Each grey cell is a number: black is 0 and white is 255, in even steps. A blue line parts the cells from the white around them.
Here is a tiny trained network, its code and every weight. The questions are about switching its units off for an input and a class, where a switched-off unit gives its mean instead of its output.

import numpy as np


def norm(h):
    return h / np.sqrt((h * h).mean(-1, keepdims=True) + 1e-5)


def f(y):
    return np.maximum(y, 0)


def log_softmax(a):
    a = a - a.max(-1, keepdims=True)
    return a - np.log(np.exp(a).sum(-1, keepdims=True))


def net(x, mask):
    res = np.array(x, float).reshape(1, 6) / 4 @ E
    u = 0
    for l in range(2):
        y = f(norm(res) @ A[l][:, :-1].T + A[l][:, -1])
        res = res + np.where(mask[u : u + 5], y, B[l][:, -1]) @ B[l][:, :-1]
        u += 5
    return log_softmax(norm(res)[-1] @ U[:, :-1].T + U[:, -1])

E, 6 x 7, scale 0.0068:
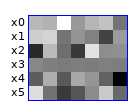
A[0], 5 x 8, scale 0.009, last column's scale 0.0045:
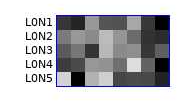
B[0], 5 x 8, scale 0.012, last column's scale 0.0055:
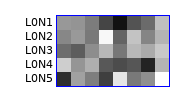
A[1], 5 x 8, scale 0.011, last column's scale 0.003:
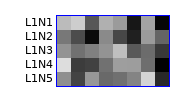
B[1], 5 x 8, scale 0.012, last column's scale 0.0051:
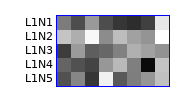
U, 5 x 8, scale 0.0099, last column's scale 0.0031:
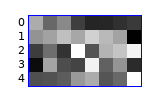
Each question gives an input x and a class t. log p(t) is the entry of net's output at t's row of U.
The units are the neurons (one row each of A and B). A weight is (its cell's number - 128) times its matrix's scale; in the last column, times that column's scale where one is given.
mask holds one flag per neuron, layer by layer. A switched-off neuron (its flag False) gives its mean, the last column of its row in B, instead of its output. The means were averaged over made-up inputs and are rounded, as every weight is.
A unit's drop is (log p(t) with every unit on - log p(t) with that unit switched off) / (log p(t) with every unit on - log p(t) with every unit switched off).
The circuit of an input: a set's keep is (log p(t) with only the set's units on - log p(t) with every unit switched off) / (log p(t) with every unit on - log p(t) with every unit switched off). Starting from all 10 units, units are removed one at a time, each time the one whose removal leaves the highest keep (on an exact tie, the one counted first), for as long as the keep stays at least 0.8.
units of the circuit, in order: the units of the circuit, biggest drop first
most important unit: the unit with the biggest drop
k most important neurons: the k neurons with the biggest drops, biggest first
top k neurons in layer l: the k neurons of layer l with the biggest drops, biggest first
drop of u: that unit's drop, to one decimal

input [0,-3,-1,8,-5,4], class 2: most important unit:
L1N5
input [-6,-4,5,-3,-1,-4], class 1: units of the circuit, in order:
[L1N2 L0N5]
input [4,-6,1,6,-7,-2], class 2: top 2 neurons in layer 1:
[L1N5 L1N1]
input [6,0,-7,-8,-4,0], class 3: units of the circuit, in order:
[L0N5 L1N2]
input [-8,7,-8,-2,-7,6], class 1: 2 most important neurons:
[L1N2 L0N4]
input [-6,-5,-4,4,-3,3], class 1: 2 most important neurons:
[L1N2 L1N1]
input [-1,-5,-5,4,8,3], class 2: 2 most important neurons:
[L0N3 L0N2]
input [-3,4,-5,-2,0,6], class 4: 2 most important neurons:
[L1N4 L0N1]
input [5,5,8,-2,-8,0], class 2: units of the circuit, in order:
[L0N5 L1N5 L1N2]
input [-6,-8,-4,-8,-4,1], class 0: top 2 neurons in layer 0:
[L0N1 L0N4]
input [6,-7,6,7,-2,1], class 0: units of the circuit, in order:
[L0N4 L0N5]
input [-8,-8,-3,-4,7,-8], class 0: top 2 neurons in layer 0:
[L0N1 L0N4]
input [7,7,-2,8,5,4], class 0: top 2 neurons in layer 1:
[L1N1 L1N2]
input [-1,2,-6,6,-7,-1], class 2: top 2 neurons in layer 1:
[L1N5 L1N2]
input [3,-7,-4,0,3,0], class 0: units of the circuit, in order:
[L0N1]
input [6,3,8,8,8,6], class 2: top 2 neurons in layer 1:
[L1N2 L1N1]
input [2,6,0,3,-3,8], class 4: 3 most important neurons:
[L1N4 L0N1 L0N4]
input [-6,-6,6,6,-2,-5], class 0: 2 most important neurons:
[L0N1 L0N5]
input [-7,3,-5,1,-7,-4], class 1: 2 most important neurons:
[L1N2 L0N3]
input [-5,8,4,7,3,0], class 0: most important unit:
L1N1
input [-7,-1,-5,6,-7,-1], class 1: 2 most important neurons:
[L1N2 L0N3]
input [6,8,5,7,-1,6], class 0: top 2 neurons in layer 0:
[L0N5 L0N3]
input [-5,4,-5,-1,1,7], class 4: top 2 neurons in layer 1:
[L1N4 L1N1]
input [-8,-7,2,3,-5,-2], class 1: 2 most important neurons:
[L1N2 L1N1]
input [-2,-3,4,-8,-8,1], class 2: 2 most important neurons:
[L1N5 L0N5]
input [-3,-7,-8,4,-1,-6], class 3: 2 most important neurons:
[L0N5 L1N1]
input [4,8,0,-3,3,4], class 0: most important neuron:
[L1N1]
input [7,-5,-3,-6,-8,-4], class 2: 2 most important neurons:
[L1N5 L1N2]
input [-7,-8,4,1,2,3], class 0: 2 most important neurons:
[L0N1 L0N4]
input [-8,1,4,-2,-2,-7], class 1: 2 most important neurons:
[L1N2 L0N5]
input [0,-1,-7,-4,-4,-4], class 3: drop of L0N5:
1.1
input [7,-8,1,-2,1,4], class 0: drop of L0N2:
0.0
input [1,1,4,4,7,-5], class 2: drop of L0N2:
0.2
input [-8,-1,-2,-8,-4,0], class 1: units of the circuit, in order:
[L1N2]
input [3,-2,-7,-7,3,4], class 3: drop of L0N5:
0.7
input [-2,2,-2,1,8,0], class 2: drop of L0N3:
0.1
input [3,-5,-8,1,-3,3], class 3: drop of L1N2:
0.1
